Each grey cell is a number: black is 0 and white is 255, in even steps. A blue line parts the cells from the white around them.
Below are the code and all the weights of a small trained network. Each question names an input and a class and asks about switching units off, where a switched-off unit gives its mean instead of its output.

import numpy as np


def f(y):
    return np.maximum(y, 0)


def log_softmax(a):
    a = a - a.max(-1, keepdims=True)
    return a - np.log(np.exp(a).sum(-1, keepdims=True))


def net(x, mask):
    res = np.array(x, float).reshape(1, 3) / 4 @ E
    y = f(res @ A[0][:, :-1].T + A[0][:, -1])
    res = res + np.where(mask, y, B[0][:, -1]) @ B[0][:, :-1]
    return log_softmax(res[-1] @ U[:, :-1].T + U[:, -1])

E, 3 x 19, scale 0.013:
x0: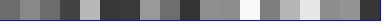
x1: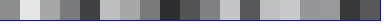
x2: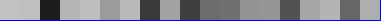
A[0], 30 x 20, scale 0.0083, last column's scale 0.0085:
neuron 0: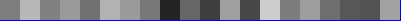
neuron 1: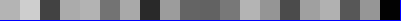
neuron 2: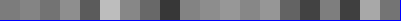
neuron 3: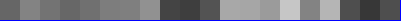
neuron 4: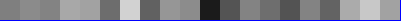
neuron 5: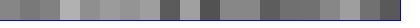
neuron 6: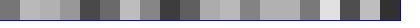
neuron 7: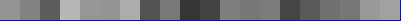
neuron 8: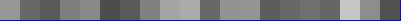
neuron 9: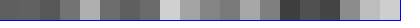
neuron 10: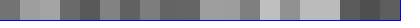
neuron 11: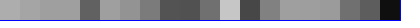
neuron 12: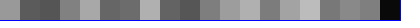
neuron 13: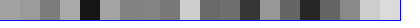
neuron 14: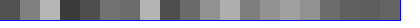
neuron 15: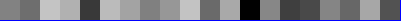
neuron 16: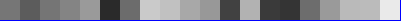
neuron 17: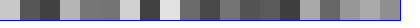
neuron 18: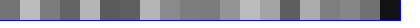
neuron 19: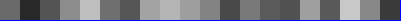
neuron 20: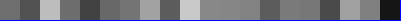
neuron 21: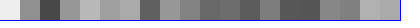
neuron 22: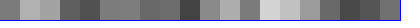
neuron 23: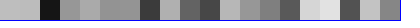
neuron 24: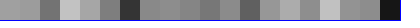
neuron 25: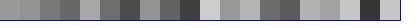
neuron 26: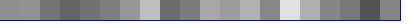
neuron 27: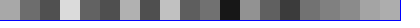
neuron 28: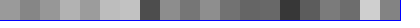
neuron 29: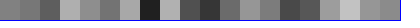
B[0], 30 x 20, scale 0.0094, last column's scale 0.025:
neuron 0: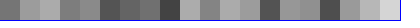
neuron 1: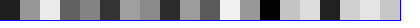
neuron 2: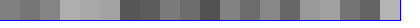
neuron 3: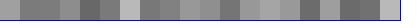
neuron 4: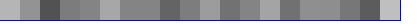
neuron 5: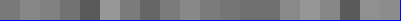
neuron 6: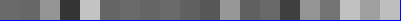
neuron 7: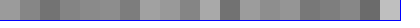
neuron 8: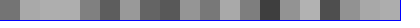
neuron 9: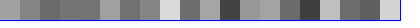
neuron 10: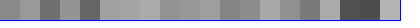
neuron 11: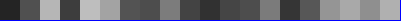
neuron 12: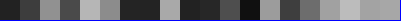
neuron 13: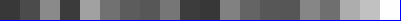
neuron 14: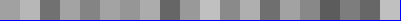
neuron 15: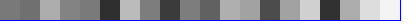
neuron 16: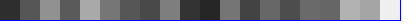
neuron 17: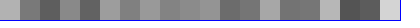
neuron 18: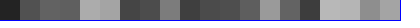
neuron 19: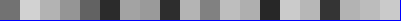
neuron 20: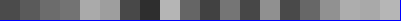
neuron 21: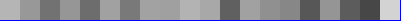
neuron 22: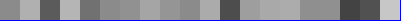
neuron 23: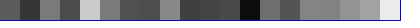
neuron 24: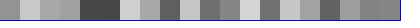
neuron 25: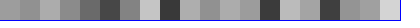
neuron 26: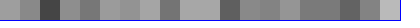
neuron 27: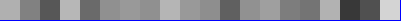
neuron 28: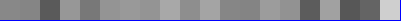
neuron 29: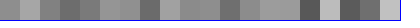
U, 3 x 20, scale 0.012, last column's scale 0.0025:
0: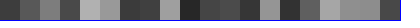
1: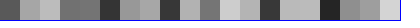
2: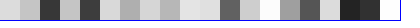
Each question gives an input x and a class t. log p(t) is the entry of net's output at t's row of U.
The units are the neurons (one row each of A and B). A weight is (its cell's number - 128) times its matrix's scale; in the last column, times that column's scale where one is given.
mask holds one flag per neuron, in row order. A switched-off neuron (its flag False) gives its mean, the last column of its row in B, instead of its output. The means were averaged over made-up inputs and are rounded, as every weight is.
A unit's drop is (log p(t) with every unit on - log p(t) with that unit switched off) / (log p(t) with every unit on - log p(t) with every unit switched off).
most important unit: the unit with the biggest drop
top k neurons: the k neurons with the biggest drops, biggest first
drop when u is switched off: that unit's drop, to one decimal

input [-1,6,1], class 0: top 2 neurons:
neuron 11; neuron 19
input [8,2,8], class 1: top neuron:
neuron 1
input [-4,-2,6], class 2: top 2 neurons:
neuron 21; neuron 27
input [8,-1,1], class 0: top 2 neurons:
neuron 12; neuron 18
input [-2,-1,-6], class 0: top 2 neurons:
neuron 20; neuron 1
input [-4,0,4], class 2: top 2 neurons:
neuron 16; neuron 21
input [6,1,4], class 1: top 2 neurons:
neuron 25; neuron 1
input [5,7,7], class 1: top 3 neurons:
neuron 1; neuron 0; neuron 25
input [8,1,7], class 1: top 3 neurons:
neuron 1; neuron 25; neuron 16
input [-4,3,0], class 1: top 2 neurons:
neuron 23; neuron 15
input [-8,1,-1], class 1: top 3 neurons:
neuron 15; neuron 23; neuron 16
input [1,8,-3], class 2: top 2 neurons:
neuron 22; neuron 1
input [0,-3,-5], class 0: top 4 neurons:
neuron 15; neuron 1; neuron 20; neuron 25
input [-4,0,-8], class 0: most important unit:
neuron 20
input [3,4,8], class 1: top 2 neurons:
neuron 1; neuron 16
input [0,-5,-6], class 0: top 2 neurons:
neuron 20; neuron 16
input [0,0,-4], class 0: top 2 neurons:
neuron 19; neuron 1
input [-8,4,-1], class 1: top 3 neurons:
neuron 15; neuron 23; neuron 0
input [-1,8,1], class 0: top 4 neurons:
neuron 11; neuron 19; neuron 25; neuron 1
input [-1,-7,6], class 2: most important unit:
neuron 27
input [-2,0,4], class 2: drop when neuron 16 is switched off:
0.3
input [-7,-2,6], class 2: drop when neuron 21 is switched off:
0.3
